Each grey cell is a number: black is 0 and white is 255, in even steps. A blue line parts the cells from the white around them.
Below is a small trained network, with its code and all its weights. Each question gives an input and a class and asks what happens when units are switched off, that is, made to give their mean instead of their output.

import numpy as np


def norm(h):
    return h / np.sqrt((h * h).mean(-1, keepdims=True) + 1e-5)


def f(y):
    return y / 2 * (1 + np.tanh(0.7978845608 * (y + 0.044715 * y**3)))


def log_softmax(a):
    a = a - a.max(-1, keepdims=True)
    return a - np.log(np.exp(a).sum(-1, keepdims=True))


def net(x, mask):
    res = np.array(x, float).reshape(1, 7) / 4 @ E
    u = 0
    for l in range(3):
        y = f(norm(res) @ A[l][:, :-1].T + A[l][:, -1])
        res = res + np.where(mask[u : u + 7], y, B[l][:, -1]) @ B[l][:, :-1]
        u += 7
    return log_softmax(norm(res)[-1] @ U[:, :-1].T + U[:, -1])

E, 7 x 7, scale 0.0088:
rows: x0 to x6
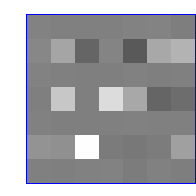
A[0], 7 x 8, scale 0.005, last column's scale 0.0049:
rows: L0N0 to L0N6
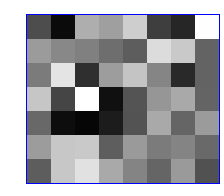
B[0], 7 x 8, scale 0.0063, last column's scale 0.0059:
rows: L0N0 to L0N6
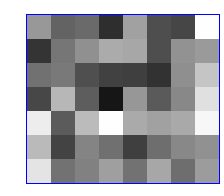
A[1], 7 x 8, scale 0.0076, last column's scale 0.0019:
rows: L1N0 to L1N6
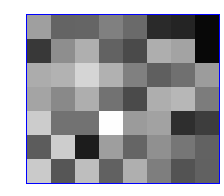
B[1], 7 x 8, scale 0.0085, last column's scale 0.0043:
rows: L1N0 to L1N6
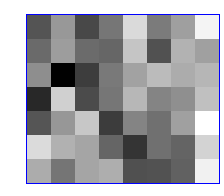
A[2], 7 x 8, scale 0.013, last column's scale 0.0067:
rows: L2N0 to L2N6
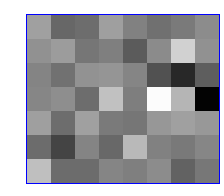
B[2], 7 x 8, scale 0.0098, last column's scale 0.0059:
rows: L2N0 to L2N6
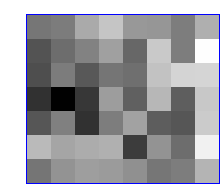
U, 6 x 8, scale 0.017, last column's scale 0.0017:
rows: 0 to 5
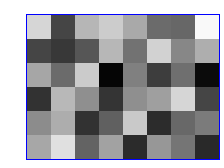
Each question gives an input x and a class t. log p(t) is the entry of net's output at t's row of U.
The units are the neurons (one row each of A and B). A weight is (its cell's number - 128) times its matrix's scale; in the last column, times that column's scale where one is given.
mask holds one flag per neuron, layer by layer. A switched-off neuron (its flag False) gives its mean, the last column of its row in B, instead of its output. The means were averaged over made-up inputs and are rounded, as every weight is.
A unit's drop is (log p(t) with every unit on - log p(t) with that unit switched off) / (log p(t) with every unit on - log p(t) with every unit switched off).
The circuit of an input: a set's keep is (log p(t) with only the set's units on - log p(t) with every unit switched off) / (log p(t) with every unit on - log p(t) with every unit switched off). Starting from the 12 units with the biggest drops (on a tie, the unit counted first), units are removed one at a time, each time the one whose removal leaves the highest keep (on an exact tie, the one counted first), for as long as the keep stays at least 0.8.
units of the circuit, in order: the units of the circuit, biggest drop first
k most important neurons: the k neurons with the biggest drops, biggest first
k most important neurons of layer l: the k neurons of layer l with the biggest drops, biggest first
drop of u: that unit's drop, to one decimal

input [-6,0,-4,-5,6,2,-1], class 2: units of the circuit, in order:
(L2N2)
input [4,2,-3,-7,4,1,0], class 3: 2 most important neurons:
(L0N3, L0N0)
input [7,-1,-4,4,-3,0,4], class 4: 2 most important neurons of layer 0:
(L0N4, L0N2)
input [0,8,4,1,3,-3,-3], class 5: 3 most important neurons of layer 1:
(L1N5, L1N2, L1N0)
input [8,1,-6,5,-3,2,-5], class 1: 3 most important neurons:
(L1N2, L0N0, L2N4)
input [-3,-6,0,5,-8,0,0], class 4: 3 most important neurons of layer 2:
(L2N1, L2N2, L2N3)
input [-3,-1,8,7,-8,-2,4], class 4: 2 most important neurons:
(L1N0, L2N5)
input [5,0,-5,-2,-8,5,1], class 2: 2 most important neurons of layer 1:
(L1N0, L1N4)
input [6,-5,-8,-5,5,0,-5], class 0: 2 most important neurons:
(L0N4, L1N4)
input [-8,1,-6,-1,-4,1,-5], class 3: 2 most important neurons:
(L0N0, L1N6)
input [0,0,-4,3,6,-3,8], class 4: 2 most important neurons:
(L1N0, L2N5)
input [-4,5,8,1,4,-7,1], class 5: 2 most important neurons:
(L1N5, L1N2)
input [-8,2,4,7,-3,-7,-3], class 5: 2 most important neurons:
(L1N5, L0N0)
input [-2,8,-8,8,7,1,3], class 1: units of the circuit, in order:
(L1N2)
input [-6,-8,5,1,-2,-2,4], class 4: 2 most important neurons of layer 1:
(L1N0, L1N2)
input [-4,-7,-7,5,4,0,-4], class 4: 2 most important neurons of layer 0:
(L0N4, L0N0)
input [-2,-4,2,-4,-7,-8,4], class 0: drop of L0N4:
0.1
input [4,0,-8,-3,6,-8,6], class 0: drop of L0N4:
0.2
